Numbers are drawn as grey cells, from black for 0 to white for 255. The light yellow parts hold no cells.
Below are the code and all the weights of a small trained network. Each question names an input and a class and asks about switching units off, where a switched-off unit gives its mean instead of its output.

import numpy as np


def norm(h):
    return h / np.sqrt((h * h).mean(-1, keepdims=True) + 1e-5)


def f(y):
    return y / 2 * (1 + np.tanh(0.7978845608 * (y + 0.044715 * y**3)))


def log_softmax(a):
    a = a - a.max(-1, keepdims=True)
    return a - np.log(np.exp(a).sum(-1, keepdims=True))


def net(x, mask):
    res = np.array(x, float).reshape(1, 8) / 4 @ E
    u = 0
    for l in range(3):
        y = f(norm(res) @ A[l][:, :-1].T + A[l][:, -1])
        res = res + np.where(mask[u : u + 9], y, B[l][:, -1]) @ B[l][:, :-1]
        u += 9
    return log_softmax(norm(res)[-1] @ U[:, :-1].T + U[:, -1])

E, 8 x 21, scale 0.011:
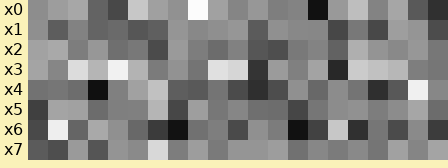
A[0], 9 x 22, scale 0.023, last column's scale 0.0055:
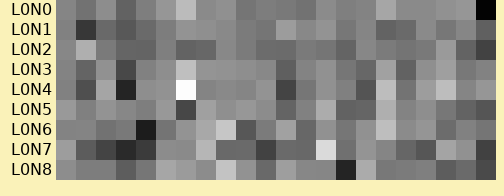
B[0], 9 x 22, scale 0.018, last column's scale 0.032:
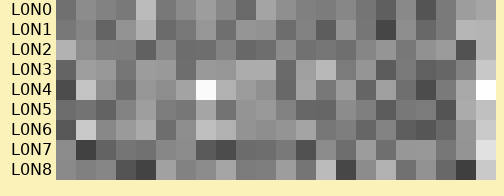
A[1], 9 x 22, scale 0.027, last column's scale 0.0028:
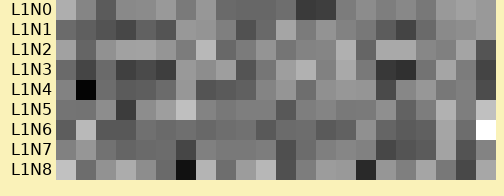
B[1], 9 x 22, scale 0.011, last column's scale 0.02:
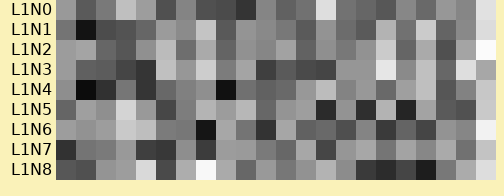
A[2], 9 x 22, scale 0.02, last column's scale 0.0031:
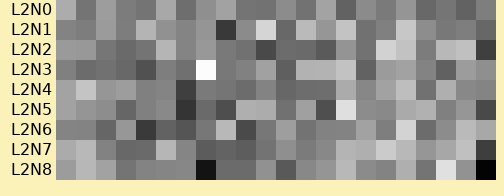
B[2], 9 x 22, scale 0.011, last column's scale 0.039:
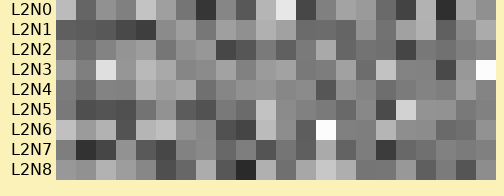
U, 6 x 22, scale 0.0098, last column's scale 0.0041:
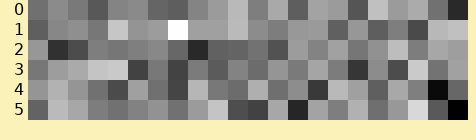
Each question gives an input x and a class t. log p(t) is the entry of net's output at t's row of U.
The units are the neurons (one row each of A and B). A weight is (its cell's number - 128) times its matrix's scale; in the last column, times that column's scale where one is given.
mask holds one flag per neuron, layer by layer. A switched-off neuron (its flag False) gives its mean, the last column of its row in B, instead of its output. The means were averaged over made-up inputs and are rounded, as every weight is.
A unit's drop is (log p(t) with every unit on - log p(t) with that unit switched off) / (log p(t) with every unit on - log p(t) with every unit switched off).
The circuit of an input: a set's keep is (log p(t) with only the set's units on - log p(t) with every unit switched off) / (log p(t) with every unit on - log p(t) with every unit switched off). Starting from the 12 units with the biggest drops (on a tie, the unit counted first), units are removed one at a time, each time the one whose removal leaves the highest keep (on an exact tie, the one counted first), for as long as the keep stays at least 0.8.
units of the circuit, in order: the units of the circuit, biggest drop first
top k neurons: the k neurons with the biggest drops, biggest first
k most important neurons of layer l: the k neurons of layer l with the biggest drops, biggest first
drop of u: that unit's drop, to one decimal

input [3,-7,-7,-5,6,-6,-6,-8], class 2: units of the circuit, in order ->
[L0N7]
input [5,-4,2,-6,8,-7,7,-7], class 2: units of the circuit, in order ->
[L0N7; L0N4]
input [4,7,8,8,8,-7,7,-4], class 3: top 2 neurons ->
[L0N4; L0N2]
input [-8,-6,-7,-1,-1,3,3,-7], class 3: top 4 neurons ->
[L0N7; L0N8; L0N4; L1N6]
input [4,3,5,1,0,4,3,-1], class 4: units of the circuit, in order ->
[L0N4; L0N2]
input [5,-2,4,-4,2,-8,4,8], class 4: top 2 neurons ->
[L0N8; L0N4]
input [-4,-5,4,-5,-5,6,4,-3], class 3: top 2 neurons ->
[L0N7; L0N8]
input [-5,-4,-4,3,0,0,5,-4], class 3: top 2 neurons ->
[L0N4; L0N7]
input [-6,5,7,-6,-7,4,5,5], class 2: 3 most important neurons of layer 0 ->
[L0N3; L0N4; L0N6]
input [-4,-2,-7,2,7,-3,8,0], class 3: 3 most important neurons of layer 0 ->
[L0N7; L0N8; L0N4]
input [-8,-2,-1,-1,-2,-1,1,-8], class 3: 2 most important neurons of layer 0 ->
[L0N4; L0N7]
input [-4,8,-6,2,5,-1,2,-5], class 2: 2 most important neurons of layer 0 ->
[L0N4; L0N6]
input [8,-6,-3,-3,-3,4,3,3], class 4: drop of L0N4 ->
0.1
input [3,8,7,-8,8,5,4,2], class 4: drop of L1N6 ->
0.1
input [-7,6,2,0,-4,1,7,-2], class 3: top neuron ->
[L0N7]
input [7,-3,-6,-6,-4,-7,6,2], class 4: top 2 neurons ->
[L0N4; L0N8]
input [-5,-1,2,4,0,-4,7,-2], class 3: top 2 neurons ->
[L0N4; L0N7]
